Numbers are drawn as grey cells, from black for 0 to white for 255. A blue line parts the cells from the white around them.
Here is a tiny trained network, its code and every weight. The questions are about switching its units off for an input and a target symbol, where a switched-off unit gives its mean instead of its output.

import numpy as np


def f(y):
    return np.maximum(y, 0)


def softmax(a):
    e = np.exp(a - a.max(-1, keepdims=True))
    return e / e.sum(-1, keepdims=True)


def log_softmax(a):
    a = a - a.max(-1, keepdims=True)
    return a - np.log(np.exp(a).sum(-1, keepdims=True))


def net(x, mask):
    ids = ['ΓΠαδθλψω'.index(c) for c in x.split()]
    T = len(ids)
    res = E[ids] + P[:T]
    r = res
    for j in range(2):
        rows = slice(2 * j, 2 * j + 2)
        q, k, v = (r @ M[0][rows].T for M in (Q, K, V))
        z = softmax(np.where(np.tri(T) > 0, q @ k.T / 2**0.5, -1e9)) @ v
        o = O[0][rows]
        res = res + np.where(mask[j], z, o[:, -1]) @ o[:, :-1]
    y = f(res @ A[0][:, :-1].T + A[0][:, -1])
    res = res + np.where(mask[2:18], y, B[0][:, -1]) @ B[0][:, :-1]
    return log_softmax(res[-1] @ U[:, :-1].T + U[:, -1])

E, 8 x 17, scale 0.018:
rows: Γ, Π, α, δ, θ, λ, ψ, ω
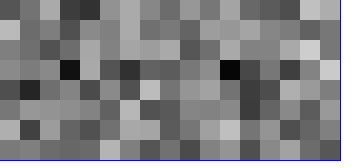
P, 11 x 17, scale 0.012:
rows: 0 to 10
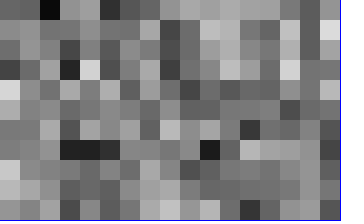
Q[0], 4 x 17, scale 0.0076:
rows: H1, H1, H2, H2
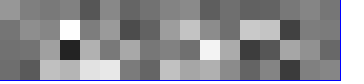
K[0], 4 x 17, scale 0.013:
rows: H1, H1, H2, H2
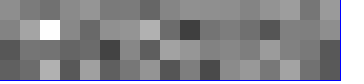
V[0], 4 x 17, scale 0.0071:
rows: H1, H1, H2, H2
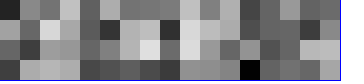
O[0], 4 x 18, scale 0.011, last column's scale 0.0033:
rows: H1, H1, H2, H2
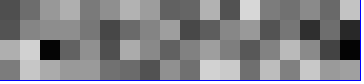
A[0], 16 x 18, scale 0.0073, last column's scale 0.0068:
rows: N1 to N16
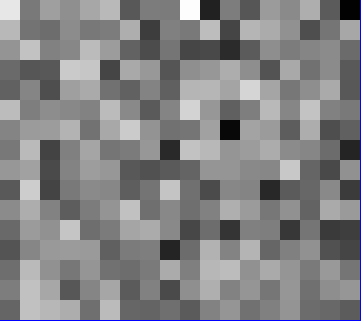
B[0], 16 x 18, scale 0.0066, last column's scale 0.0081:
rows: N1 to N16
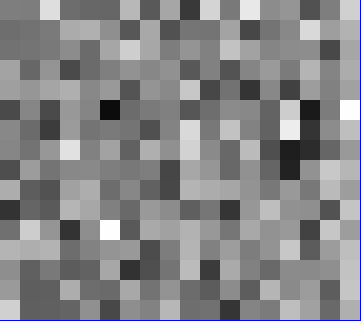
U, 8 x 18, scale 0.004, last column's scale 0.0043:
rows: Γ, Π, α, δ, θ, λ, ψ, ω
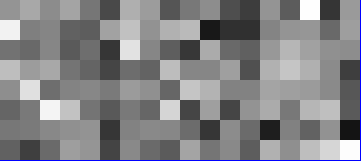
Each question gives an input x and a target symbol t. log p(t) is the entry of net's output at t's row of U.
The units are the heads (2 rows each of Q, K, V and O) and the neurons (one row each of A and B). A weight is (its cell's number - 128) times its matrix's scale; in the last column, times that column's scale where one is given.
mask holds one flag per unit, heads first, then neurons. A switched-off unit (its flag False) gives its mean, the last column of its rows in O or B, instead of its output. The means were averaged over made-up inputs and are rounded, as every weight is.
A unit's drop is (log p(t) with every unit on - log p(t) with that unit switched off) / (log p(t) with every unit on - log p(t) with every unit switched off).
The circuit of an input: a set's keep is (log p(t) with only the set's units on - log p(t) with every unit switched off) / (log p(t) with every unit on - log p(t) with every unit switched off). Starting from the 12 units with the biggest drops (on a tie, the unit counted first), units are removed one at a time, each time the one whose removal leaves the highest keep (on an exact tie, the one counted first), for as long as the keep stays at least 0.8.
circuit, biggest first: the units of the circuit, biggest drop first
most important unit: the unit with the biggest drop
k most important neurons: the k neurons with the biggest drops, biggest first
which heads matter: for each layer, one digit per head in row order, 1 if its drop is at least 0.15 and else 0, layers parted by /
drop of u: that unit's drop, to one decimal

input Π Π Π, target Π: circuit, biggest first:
[H2, N6]
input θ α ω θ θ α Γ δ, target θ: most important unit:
H1
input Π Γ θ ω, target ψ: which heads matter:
11
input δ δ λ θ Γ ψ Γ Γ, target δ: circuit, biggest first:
[H1, H2]
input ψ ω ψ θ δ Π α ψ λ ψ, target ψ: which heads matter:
10
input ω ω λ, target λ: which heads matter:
01
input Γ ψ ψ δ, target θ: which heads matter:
01
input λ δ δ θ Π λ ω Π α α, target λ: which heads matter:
11
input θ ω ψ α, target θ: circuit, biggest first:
[H2, N8]
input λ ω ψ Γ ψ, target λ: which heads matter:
10
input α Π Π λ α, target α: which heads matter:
10
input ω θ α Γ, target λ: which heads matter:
01
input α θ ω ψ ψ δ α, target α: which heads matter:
11
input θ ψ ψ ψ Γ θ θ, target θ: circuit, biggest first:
[H1, H2, N12, N13]
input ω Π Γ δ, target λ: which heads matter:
01
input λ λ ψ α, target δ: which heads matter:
11
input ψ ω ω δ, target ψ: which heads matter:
10
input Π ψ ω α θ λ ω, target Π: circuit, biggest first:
[H2]
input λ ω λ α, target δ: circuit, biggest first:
[H2, N14]
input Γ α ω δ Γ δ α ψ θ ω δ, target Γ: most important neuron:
[N6]
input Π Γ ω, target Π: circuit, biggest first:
[H2, N6]
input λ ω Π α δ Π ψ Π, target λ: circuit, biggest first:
[H1, H2]
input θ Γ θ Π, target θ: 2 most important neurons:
[N13, N8]
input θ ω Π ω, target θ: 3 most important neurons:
[N13, N8, N9]
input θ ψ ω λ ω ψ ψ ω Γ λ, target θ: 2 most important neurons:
[N12, N7]
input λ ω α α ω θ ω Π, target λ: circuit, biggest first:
[H2, H1]
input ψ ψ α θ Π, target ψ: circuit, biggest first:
[H1]
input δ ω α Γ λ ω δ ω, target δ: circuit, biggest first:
[H2, H1]
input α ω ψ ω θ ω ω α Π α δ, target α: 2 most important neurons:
[N1, N6]
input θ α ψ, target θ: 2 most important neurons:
[N13, N8]
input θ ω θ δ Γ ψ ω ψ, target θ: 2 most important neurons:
[N12, N13]
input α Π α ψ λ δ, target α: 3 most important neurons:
[N1, N6, N3]
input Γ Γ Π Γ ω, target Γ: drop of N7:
0.1
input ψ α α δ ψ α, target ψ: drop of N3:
0.0
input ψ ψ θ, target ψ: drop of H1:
1.3
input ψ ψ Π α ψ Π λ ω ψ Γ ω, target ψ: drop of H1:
1.1
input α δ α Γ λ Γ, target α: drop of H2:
0.2
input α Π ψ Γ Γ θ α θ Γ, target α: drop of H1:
1.0
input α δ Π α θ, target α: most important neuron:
[N1]
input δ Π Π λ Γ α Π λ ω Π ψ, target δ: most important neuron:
[N14]
